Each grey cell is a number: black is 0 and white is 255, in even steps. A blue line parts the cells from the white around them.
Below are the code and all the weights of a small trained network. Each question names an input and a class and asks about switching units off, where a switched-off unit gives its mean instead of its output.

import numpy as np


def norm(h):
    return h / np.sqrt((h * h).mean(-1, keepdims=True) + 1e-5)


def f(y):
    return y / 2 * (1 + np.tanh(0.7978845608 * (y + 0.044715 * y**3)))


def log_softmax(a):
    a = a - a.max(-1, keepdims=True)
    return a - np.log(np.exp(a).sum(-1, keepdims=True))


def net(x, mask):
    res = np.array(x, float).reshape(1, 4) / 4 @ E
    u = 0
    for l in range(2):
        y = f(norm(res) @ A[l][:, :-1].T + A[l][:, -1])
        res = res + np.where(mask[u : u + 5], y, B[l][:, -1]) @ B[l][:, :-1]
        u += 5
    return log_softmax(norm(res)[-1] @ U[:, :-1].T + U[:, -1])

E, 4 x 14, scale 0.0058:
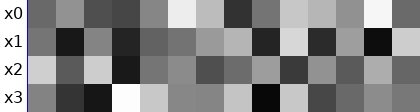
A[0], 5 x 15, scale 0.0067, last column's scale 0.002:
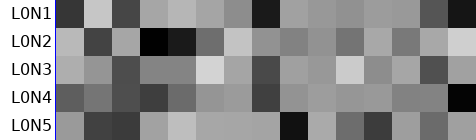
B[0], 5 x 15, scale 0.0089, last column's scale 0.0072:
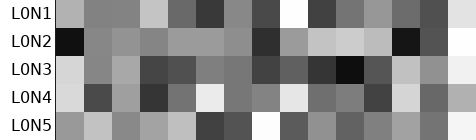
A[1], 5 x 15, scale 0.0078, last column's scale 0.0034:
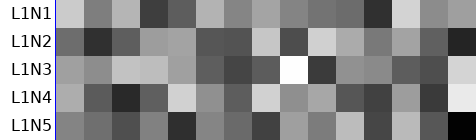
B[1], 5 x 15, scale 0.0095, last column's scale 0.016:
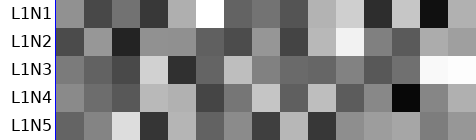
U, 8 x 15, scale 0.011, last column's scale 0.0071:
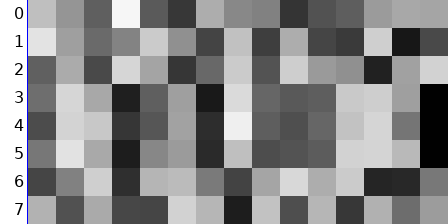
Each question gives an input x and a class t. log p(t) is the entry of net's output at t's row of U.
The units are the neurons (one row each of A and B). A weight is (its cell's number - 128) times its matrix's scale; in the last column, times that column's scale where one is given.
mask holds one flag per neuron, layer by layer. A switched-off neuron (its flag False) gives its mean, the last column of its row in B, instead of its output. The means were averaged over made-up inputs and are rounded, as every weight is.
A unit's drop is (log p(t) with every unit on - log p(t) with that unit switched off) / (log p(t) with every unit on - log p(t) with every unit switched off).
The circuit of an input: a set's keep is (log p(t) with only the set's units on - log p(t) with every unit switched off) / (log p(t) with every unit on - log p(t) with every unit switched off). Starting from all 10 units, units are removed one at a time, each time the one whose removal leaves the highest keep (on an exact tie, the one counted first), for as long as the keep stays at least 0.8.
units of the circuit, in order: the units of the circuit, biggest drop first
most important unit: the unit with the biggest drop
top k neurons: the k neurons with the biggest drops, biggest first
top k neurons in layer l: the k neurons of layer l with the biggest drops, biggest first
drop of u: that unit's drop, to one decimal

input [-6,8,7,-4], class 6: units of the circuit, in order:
[L0N2]
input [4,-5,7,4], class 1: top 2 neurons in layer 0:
[L0N2 L0N5]
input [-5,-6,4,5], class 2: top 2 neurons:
[L0N1 L0N3]
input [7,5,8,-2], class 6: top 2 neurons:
[L0N2 L1N3]
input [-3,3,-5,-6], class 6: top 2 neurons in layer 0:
[L0N1 L0N2]
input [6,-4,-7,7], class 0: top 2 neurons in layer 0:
[L0N1 L0N3]
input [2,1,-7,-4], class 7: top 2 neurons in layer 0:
[L0N4 L0N5]
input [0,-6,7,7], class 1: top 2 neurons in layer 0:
[L0N2 L0N3]
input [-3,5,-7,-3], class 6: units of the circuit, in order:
[L1N3 L0N1]
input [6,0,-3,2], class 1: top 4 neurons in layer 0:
[L0N5 L0N3 L0N2 L0N4]
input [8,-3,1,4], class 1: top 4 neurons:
[L0N5 L1N1 L0N3 L0N2]
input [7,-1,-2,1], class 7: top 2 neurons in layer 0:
[L0N1 L0N3]
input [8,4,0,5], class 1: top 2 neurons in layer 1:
[L1N1 L1N3]
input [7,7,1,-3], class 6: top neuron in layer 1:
[L1N3]
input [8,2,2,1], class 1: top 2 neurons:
[L0N5 L1N4]
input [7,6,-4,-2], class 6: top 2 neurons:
[L1N3 L0N2]
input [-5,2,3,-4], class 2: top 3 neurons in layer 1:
[L1N1 L1N5 L1N3]
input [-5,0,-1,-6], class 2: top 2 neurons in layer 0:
[L0N3 L0N1]
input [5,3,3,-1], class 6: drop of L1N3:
0.4
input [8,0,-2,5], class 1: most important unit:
L0N3
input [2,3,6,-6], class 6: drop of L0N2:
0.6
